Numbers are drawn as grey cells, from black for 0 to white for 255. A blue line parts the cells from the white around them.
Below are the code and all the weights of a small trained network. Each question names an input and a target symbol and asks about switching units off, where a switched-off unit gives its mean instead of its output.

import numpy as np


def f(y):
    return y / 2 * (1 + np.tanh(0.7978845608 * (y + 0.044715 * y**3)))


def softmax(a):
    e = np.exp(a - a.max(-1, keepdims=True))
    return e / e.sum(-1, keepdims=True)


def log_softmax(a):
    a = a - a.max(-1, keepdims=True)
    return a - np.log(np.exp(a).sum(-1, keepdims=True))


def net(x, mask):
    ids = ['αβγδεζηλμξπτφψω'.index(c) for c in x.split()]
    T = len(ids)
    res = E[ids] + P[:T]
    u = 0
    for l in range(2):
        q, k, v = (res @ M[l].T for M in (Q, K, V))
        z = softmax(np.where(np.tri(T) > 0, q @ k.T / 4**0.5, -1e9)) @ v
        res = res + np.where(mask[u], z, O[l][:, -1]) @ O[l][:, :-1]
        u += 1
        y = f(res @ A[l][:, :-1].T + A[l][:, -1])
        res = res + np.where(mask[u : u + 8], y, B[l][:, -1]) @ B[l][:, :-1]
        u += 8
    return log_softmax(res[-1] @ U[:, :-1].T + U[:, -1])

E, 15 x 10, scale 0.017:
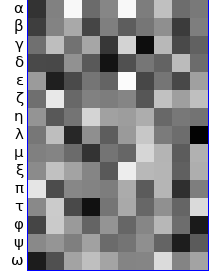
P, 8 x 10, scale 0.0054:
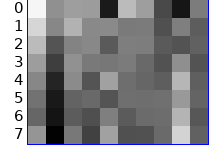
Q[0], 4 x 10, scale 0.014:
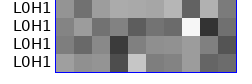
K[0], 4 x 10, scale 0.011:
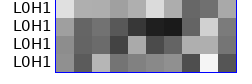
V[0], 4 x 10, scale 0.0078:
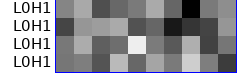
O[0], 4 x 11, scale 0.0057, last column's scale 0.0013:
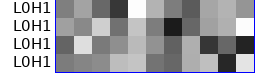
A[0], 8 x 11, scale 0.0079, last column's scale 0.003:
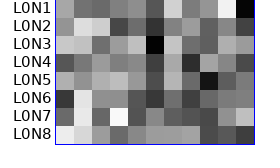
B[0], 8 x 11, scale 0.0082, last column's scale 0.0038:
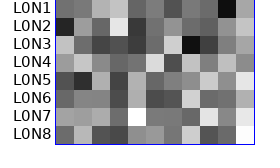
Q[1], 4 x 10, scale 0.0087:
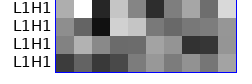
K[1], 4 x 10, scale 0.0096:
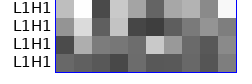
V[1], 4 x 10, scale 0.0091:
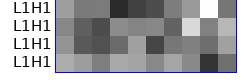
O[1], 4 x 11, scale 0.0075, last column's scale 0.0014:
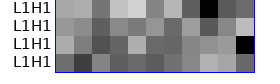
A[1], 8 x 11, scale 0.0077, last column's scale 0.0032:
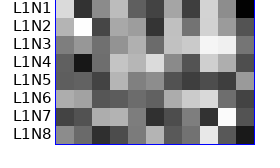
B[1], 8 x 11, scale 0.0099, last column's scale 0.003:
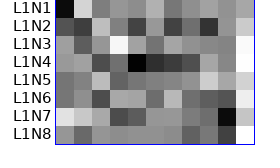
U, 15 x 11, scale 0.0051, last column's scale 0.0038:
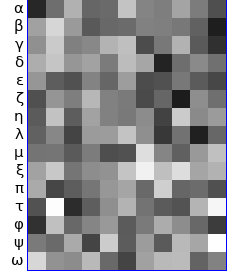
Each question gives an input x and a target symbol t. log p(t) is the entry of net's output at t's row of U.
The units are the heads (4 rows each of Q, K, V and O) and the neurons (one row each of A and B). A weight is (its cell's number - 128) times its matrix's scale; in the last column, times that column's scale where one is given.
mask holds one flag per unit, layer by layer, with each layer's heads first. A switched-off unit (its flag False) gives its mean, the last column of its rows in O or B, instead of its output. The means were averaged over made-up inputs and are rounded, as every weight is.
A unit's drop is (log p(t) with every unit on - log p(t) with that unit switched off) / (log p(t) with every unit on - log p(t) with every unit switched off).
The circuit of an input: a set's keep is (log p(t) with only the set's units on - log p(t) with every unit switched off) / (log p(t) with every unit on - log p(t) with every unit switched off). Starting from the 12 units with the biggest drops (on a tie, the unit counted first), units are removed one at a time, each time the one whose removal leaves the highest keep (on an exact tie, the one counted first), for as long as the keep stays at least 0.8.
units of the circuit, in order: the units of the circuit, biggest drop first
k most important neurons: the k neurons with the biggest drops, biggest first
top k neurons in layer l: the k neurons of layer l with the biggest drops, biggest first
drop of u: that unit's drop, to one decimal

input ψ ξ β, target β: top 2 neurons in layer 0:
[L0N2; L0N6]
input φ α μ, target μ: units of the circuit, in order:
[L0H1; L0N3; L0N7]
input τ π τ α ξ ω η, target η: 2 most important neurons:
[L1N4; L1N1]
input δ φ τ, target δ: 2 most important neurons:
[L0N1; L0N8]
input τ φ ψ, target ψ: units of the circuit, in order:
[L0N5; L0N7]
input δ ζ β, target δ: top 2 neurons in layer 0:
[L0N8; L0N2]
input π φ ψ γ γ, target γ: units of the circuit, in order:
[L0H1; L0N7]
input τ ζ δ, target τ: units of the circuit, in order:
[L0H1; L1H1; L0N4]
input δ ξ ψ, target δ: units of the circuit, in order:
[L0H1; L1H1]
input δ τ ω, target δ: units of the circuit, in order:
[L1H1; L0H1]
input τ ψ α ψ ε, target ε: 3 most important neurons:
[L1N4; L1N8; L0N8]
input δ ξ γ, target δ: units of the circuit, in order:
[L0H1; L1H1]
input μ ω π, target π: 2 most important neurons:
[L0N5; L0N8]
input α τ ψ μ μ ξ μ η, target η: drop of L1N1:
0.5
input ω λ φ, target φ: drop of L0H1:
0.4
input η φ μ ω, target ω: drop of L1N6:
0.0
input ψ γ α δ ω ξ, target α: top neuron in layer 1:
[L1N1]
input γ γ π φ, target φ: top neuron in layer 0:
[L0N6]
